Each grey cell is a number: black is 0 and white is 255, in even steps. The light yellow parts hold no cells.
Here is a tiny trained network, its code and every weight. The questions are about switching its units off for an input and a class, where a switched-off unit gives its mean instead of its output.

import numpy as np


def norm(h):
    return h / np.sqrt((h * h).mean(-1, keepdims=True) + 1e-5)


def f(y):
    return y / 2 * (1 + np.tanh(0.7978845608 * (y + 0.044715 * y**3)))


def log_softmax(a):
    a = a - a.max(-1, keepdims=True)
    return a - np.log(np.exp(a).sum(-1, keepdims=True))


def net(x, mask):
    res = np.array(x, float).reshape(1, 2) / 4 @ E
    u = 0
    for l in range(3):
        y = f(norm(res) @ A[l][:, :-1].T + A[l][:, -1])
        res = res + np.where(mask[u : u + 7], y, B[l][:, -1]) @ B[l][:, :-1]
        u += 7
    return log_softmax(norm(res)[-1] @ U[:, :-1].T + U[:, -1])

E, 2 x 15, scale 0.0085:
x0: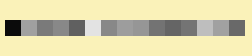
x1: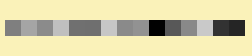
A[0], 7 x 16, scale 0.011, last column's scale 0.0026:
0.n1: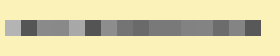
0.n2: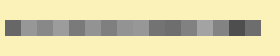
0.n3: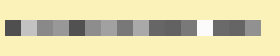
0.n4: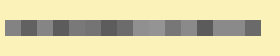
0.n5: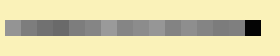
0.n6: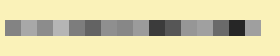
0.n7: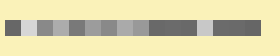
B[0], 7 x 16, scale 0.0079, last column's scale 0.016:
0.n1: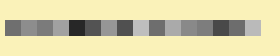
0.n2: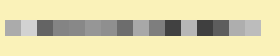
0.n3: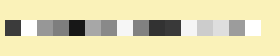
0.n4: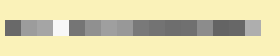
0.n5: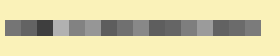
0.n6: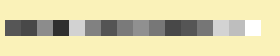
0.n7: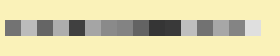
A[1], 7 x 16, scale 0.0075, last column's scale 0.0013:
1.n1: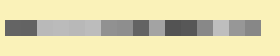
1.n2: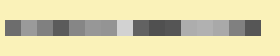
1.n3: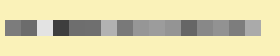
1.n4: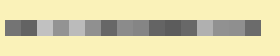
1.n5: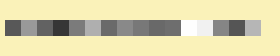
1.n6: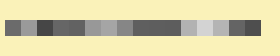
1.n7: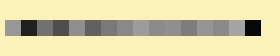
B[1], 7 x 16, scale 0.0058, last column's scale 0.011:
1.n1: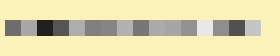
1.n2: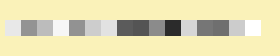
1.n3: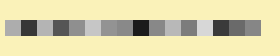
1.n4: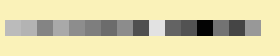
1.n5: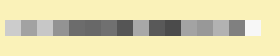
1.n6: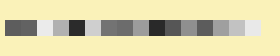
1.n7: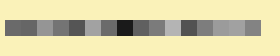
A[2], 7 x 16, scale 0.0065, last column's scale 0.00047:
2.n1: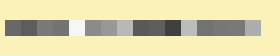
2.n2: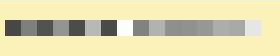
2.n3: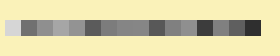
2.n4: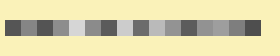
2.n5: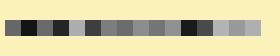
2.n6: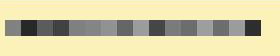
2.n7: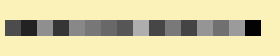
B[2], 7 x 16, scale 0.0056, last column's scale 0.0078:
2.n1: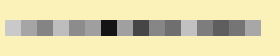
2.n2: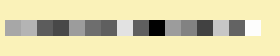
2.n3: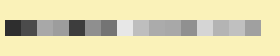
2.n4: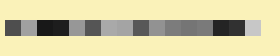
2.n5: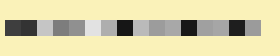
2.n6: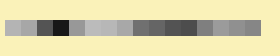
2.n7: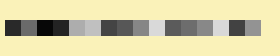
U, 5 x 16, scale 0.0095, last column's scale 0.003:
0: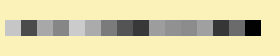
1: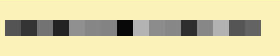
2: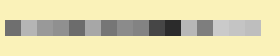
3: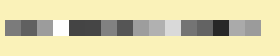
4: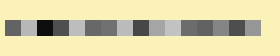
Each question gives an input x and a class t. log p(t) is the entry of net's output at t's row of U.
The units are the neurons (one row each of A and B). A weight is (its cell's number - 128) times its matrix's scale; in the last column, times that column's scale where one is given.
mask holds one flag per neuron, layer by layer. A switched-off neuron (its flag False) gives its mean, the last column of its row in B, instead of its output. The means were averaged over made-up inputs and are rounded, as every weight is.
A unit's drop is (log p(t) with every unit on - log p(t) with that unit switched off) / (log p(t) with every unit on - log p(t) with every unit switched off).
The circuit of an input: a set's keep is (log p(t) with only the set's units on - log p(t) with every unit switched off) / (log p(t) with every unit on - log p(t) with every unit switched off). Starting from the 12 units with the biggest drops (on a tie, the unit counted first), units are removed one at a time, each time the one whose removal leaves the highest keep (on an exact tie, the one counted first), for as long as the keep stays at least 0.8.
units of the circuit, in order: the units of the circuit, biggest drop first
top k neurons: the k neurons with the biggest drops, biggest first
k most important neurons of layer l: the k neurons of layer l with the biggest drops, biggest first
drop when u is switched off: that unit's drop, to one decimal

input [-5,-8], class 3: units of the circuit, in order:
[0.n6; 0.n3; 0.n7]
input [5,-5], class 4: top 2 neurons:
[0.n3; 0.n7]
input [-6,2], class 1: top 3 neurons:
[0.n3; 1.n2; 0.n7]
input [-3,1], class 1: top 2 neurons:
[0.n3; 1.n2]
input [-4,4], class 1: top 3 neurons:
[0.n3; 0.n7; 0.n6]
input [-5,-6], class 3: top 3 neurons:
[0.n6; 0.n3; 0.n4]
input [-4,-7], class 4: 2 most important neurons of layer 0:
[0.n3; 0.n4]
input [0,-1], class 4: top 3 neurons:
[0.n3; 0.n7; 0.n1]
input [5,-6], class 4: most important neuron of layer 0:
[0.n3]
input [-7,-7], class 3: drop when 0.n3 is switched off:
0.4
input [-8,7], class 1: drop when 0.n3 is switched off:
0.8
